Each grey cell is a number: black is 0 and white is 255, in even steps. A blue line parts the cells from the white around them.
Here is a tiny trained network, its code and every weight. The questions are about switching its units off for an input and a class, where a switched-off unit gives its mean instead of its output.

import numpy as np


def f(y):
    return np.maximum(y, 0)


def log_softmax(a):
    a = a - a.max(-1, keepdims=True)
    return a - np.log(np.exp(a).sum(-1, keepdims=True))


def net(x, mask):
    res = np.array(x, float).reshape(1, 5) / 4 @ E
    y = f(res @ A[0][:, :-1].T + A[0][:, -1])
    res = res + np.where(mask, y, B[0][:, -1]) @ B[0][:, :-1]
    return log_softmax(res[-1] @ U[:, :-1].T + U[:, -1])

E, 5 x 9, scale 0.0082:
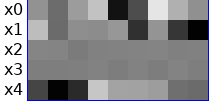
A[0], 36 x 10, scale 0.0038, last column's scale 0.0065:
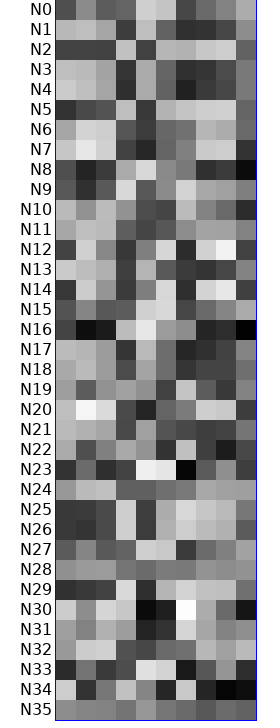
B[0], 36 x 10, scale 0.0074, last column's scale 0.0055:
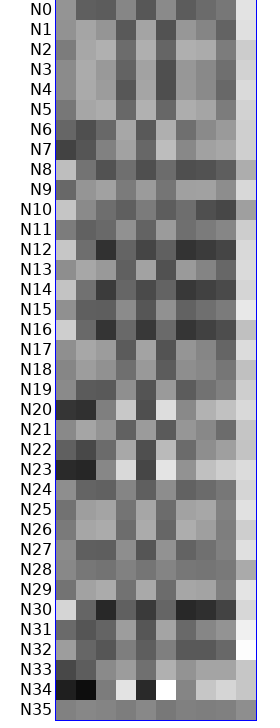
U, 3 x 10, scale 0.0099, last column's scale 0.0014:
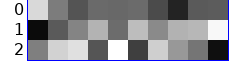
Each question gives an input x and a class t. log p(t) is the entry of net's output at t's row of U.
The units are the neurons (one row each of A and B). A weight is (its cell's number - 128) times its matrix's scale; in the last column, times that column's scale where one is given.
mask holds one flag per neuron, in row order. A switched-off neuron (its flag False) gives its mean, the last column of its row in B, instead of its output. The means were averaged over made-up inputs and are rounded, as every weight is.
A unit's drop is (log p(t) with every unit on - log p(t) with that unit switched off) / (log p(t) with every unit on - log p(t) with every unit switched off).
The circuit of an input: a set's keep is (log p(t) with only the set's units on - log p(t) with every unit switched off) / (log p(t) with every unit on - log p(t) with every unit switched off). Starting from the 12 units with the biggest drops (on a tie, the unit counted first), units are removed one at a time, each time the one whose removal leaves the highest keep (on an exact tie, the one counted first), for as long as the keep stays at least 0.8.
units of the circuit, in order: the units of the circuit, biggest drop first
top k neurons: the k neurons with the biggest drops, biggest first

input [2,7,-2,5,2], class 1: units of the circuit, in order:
N34
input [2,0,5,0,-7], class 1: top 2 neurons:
N20, N7
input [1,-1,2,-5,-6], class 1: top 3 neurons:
N20, N7, N30
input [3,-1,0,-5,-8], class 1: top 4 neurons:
N20, N7, N6, N16
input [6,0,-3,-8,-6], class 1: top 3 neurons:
N20, N7, N12
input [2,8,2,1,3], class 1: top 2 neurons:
N34, N22
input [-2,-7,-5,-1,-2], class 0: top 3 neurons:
N12, N14, N34
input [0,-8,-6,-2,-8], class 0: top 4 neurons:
N12, N14, N32, N23
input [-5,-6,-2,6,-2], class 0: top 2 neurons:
N12, N14
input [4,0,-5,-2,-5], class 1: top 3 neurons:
N20, N7, N12
